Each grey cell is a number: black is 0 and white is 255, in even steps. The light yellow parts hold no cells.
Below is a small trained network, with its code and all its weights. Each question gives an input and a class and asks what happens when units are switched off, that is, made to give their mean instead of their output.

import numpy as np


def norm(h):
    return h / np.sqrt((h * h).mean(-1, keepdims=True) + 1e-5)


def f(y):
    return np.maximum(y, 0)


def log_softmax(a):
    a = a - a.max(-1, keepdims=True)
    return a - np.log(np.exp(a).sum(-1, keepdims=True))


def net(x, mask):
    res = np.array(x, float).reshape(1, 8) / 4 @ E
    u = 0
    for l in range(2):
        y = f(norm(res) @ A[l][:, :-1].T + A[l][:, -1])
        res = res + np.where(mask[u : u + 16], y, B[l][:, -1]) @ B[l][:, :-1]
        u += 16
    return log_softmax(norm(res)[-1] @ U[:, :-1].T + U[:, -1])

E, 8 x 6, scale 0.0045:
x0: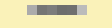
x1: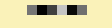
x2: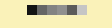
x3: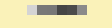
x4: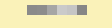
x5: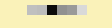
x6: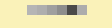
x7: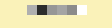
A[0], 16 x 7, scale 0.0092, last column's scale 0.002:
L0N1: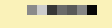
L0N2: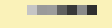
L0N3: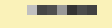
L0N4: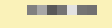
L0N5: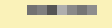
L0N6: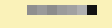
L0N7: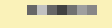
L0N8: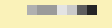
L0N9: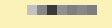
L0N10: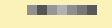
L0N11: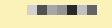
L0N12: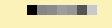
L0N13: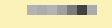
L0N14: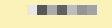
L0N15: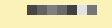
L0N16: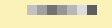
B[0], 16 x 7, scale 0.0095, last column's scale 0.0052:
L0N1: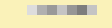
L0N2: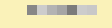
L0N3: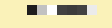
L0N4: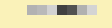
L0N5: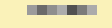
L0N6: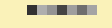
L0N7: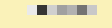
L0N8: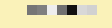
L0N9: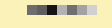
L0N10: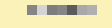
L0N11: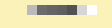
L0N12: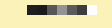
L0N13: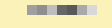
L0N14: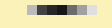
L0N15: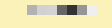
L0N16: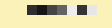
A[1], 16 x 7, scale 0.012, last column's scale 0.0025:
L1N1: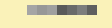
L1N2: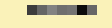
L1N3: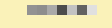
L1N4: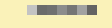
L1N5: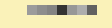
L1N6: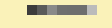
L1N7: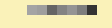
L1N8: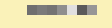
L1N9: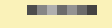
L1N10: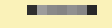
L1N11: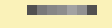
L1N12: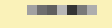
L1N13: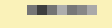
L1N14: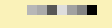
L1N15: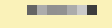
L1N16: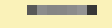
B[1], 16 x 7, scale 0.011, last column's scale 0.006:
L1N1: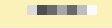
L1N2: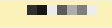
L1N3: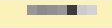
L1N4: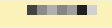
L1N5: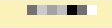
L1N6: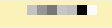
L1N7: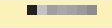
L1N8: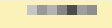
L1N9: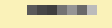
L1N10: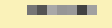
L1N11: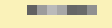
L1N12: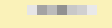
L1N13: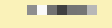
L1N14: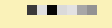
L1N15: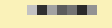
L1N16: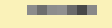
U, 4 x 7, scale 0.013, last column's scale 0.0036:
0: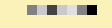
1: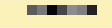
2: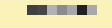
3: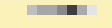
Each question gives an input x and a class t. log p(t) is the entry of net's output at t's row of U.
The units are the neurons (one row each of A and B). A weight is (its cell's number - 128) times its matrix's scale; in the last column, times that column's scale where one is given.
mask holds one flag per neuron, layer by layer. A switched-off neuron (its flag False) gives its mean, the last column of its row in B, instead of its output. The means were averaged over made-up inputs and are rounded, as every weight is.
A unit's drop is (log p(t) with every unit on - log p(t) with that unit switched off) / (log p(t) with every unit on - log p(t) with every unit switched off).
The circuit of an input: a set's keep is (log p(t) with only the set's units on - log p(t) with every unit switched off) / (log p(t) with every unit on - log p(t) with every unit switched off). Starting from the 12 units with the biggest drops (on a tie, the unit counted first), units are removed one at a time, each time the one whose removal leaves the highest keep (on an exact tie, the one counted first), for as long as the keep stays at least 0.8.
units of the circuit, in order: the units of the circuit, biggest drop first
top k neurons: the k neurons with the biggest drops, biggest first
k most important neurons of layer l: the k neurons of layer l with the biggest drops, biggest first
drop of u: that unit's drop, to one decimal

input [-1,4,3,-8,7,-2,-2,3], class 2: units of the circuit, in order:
[L0N12]
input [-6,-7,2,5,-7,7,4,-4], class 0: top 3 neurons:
[L0N1, L1N14, L0N3]
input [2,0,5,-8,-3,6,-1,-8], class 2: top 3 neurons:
[L0N12, L1N2, L0N11]
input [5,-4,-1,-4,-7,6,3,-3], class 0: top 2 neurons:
[L0N1, L1N14]
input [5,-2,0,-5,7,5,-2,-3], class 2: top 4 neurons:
[L0N16, L0N11, L0N15, L0N6]
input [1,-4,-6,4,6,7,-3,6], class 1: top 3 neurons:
[L0N14, L0N16, L0N9]
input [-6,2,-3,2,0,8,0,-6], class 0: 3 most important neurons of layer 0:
[L0N1, L0N9, L0N15]
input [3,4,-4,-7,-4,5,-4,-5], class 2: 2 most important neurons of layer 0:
[L0N3, L0N11]
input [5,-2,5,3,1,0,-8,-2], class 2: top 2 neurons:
[L0N12, L0N11]
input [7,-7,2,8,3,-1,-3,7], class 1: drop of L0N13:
0.1
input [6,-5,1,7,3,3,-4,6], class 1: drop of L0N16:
0.5
